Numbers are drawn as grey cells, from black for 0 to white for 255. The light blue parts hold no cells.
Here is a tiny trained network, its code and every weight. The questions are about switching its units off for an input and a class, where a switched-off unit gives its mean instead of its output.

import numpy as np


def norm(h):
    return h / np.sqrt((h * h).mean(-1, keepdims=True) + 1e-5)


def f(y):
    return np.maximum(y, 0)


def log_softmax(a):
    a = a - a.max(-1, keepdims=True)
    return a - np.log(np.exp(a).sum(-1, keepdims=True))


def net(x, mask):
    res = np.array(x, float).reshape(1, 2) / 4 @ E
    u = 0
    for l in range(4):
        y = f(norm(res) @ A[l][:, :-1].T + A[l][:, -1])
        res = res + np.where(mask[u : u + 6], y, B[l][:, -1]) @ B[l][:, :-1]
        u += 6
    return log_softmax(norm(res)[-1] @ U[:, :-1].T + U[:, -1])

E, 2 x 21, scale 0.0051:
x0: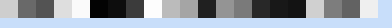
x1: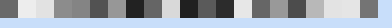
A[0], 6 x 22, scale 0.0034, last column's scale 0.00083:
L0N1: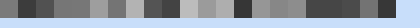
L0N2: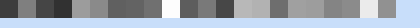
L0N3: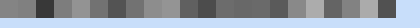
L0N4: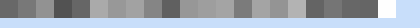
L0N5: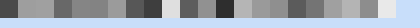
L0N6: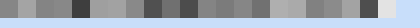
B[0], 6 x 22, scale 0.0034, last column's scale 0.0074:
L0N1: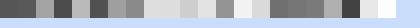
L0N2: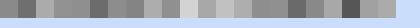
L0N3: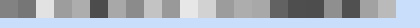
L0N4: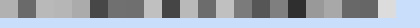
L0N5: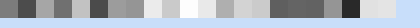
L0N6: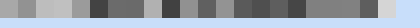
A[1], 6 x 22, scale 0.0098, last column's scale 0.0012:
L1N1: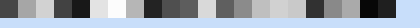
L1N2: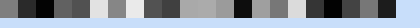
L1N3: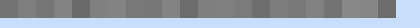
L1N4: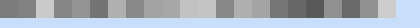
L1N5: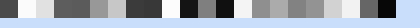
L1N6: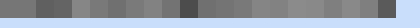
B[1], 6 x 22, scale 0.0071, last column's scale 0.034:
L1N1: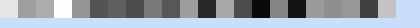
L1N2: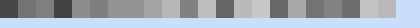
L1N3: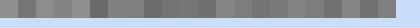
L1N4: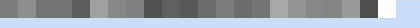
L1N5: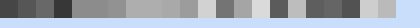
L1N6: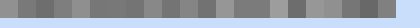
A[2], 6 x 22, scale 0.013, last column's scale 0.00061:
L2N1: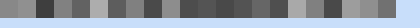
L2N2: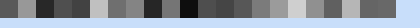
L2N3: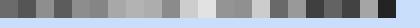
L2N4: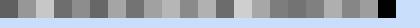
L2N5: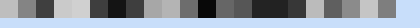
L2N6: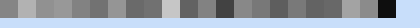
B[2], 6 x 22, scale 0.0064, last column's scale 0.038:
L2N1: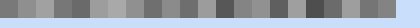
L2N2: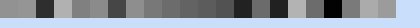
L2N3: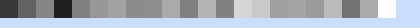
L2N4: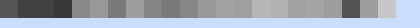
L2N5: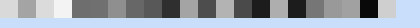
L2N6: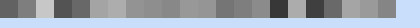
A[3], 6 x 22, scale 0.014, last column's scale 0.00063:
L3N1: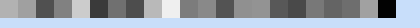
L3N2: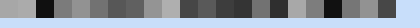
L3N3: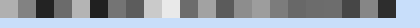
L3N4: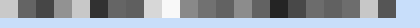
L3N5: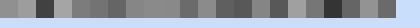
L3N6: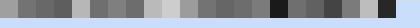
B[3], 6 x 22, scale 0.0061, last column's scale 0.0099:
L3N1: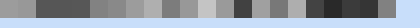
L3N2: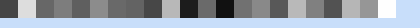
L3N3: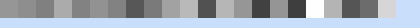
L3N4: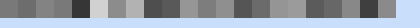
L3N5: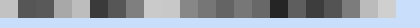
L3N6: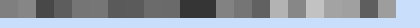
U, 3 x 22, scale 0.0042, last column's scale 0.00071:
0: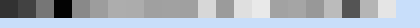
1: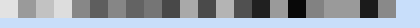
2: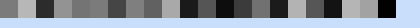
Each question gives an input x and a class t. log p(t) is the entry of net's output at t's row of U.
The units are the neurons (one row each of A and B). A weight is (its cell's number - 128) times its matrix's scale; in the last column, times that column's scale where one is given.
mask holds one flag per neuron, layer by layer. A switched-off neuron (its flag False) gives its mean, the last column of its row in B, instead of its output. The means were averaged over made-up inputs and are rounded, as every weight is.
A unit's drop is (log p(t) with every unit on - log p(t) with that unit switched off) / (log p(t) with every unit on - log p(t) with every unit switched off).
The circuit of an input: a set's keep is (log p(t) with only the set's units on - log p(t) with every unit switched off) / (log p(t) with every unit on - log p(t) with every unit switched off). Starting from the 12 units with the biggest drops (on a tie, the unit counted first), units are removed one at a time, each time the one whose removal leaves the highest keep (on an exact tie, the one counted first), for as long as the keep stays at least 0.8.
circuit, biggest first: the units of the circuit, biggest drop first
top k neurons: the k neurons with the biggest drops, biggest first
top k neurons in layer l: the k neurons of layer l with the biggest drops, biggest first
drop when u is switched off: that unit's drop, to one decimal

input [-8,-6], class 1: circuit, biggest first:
[L1N1]
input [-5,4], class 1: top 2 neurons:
[L1N1; L1N2]
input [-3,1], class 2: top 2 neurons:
[L0N5; L0N6]
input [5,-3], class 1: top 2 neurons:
[L1N5; L1N2]
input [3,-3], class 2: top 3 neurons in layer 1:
[L1N5; L1N2; L1N1]
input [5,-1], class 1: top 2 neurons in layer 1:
[L1N5; L1N2]
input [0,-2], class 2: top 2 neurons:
[L1N1; L1N5]
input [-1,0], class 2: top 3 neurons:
[L1N1; L1N5; L2N2]
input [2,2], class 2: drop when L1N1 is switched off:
0.8
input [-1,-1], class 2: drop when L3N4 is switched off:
0.0
